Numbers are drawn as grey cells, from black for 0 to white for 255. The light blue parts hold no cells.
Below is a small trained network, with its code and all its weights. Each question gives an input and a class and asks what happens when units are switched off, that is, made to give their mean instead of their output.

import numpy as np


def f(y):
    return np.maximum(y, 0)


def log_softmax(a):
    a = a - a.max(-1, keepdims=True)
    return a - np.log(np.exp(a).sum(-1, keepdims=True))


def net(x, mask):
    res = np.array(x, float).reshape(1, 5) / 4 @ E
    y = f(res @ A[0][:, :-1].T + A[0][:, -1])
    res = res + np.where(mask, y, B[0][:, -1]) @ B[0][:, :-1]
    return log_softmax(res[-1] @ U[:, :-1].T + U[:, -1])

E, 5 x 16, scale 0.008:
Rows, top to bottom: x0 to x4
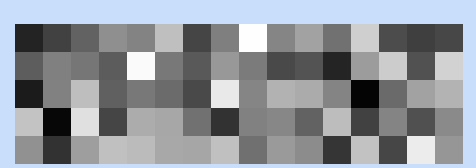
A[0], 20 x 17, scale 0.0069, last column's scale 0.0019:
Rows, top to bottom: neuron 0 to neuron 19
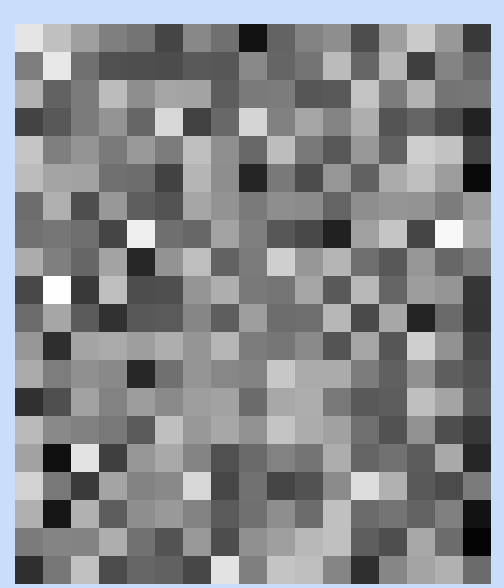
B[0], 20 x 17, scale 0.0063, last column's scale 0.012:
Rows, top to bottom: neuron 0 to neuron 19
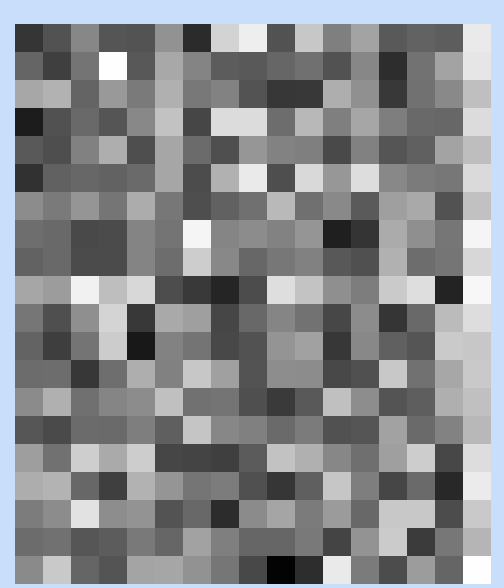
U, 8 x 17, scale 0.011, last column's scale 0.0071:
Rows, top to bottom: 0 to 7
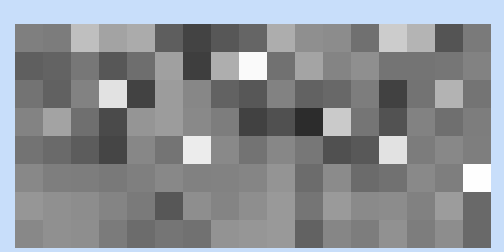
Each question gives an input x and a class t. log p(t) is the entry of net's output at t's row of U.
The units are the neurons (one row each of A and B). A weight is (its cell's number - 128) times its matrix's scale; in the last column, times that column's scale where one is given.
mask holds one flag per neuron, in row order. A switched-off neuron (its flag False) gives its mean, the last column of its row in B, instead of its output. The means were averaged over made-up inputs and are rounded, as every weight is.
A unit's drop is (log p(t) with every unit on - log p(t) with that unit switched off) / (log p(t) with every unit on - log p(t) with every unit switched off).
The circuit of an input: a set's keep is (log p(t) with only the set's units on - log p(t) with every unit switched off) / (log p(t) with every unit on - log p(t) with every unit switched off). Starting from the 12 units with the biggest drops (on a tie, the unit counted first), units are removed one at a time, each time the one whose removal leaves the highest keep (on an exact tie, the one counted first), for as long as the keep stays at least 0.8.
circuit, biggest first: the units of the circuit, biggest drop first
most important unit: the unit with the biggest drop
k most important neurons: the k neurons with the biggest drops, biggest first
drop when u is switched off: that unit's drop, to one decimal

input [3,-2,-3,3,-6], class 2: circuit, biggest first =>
[neuron 10]
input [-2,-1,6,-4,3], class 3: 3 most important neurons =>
[neuron 19; neuron 13; neuron 15]
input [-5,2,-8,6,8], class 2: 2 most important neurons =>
[neuron 11; neuron 4]
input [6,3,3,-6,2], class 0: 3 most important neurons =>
[neuron 9; neuron 0; neuron 5]
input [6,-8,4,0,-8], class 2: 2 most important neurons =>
[neuron 10; neuron 1]
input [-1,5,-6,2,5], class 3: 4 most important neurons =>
[neuron 16; neuron 2; neuron 1; neuron 10]
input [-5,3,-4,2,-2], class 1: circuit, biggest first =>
[neuron 0; neuron 5]
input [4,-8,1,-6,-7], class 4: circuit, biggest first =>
[neuron 8; neuron 12]
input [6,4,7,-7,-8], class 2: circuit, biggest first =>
[neuron 1; neuron 10]
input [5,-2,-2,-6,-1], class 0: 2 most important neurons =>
[neuron 9; neuron 0]
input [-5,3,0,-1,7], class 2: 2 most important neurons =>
[neuron 11; neuron 3]
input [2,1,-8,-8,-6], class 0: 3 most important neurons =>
[neuron 9; neuron 19; neuron 6]
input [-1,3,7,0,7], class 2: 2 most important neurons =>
[neuron 11; neuron 16]
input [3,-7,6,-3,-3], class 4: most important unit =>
neuron 12
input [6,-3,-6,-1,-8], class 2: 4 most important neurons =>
[neuron 10; neuron 1; neuron 0; neuron 5]
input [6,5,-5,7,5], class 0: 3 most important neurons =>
[neuron 15; neuron 17; neuron 0]
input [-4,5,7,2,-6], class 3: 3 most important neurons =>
[neuron 19; neuron 11; neuron 4]
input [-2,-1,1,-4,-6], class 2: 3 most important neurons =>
[neuron 1; neuron 10; neuron 15]
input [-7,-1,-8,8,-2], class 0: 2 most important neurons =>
[neuron 15; neuron 17]
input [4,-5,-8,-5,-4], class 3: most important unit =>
neuron 16
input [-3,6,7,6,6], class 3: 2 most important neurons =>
[neuron 19; neuron 13]
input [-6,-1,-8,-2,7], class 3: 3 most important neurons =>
[neuron 16; neuron 2; neuron 1]
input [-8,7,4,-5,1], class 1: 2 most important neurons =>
[neuron 0; neuron 5]
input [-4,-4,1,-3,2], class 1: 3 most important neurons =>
[neuron 0; neuron 7; neuron 5]
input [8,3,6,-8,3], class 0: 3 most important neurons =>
[neuron 9; neuron 0; neuron 5]
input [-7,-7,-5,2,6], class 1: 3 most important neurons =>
[neuron 0; neuron 5; neuron 7]
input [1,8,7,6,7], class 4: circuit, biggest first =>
[neuron 7]
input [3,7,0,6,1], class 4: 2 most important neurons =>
[neuron 7; neuron 9]
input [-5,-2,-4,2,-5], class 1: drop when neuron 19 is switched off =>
0.2
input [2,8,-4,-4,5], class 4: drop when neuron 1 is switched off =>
0.1
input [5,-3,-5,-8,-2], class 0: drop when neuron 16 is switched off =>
0.0
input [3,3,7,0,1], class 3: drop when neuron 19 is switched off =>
0.2
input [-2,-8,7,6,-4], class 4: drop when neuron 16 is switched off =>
0.3
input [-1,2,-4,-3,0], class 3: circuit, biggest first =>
[neuron 16]
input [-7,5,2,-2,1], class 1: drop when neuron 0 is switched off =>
0.3
